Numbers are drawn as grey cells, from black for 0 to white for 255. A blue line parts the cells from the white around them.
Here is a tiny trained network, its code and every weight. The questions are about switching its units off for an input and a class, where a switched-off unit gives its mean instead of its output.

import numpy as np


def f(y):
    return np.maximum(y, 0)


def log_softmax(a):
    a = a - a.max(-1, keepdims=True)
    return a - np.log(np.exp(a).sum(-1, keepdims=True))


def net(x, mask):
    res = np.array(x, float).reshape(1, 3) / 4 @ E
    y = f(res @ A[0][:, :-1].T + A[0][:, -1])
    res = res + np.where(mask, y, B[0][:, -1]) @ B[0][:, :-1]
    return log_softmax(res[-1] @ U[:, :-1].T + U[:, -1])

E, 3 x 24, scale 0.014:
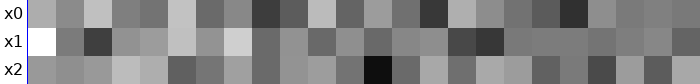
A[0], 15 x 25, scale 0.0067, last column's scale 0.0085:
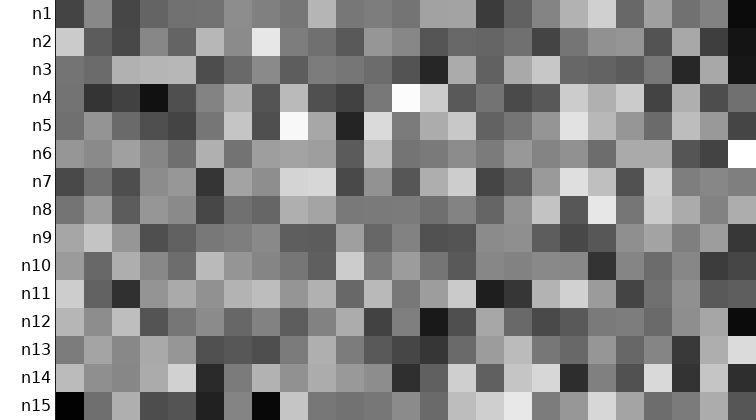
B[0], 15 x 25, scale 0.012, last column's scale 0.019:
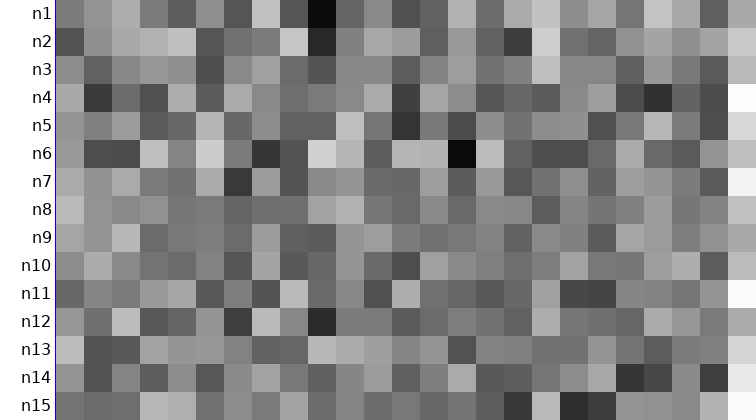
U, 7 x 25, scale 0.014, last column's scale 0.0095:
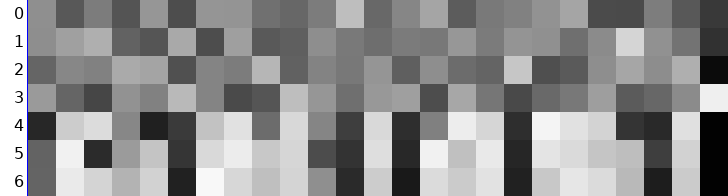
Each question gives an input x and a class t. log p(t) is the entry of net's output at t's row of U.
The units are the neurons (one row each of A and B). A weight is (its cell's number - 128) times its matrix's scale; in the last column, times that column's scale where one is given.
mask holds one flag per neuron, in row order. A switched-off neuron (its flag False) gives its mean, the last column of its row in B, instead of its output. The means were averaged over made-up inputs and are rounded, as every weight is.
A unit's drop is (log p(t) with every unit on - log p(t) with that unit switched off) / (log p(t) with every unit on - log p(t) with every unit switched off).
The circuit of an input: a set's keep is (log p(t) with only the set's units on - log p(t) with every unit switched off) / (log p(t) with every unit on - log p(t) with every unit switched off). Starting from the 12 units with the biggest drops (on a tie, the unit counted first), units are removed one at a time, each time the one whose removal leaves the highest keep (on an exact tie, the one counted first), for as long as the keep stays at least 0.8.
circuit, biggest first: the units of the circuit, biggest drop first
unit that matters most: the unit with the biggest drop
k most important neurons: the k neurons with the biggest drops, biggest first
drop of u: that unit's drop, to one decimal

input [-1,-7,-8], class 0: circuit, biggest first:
(n4)
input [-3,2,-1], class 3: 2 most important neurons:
(n12, n10)
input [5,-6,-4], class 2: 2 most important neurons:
(n15, n7)
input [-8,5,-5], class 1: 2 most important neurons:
(n5, n7)
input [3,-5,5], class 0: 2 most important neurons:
(n11, n2)
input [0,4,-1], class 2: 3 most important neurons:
(n13, n2, n7)
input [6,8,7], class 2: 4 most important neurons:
(n4, n2, n11, n6)
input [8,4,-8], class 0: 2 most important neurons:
(n4, n7)
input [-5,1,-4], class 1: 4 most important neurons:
(n5, n14, n7, n1)
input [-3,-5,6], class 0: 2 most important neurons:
(n14, n11)
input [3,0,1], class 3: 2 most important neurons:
(n1, n5)
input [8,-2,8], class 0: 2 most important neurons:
(n14, n7)
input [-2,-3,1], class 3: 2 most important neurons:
(n2, n11)
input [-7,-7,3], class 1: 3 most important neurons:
(n7, n5, n11)
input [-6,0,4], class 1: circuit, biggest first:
(n7)
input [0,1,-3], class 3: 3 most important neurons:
(n14, n3, n1)
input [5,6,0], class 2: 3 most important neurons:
(n2, n7, n5)
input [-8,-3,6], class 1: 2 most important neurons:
(n7, n4)
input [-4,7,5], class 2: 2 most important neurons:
(n11, n4)
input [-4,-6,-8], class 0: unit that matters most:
n4
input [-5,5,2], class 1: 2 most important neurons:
(n7, n15)
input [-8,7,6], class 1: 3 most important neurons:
(n7, n4, n15)
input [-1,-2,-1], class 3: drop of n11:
0.1
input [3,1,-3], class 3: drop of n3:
0.3
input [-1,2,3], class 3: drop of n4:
0.5
